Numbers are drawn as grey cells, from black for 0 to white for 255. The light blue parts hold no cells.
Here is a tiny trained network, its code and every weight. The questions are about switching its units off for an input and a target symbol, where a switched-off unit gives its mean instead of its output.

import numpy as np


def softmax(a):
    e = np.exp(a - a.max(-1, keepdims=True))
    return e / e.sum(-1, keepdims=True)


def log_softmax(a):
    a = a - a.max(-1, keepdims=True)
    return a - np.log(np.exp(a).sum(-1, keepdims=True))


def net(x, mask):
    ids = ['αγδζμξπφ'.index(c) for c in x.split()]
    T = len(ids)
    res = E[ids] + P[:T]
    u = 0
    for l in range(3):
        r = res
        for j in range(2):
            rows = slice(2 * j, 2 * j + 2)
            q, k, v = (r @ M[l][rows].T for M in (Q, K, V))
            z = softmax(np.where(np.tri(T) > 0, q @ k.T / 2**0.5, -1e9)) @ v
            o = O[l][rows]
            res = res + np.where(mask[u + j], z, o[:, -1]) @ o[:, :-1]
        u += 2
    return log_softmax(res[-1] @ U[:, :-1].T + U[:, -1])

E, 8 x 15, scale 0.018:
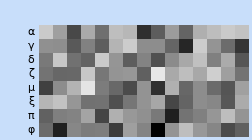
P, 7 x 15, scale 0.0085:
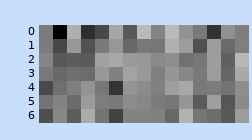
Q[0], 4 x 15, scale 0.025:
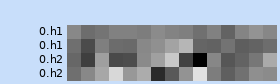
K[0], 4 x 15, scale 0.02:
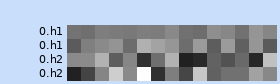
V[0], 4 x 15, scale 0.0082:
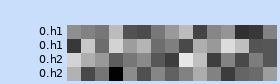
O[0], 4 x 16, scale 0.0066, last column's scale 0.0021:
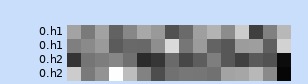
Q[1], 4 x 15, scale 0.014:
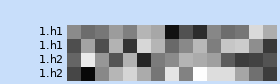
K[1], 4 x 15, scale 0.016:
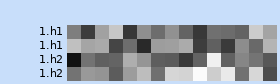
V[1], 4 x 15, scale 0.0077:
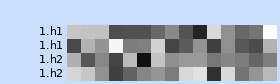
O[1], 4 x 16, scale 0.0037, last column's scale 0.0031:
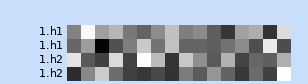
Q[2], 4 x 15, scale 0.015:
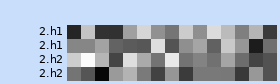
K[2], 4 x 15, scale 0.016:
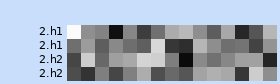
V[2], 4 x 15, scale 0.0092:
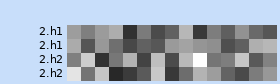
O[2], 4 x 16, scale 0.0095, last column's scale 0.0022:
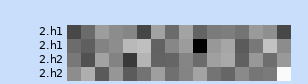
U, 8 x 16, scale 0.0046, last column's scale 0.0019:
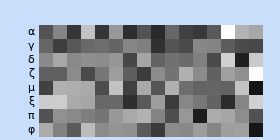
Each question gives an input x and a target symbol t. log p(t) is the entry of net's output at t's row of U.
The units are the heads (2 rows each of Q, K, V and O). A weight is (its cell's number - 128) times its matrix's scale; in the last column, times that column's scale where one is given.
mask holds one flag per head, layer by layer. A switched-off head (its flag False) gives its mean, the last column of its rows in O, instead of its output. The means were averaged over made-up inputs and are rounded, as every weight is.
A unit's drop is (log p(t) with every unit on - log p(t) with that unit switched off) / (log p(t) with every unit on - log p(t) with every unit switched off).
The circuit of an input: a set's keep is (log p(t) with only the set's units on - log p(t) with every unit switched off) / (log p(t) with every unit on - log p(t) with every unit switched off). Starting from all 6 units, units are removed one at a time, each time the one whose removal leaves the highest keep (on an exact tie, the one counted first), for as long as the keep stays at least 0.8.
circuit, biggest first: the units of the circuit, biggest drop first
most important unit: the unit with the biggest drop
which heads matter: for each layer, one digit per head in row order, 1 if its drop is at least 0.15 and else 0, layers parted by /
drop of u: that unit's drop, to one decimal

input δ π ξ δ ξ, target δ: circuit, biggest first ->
(0.h1; 2.h1; 1.h1; 2.h2)
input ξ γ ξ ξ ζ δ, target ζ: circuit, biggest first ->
(2.h2; 2.h1)
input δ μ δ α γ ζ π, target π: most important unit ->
0.h2
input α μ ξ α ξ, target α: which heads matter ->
10 / 10 / 01
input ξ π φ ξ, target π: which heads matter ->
01 / 11 / 11
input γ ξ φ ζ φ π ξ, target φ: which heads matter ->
01 / 01 / 00
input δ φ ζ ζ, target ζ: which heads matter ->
00 / 10 / 01
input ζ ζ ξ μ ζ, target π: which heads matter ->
00 / 11 / 11
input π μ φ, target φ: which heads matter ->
01 / 00 / 00
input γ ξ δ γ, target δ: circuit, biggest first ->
(0.h2; 1.h1; 2.h1; 2.h2)
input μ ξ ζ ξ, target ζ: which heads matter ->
00 / 10 / 01
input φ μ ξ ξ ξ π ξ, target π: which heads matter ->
01 / 01 / 11
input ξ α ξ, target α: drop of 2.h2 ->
0.2
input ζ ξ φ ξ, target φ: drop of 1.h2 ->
0.8
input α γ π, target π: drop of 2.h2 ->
0.3
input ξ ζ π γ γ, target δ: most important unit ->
1.h1
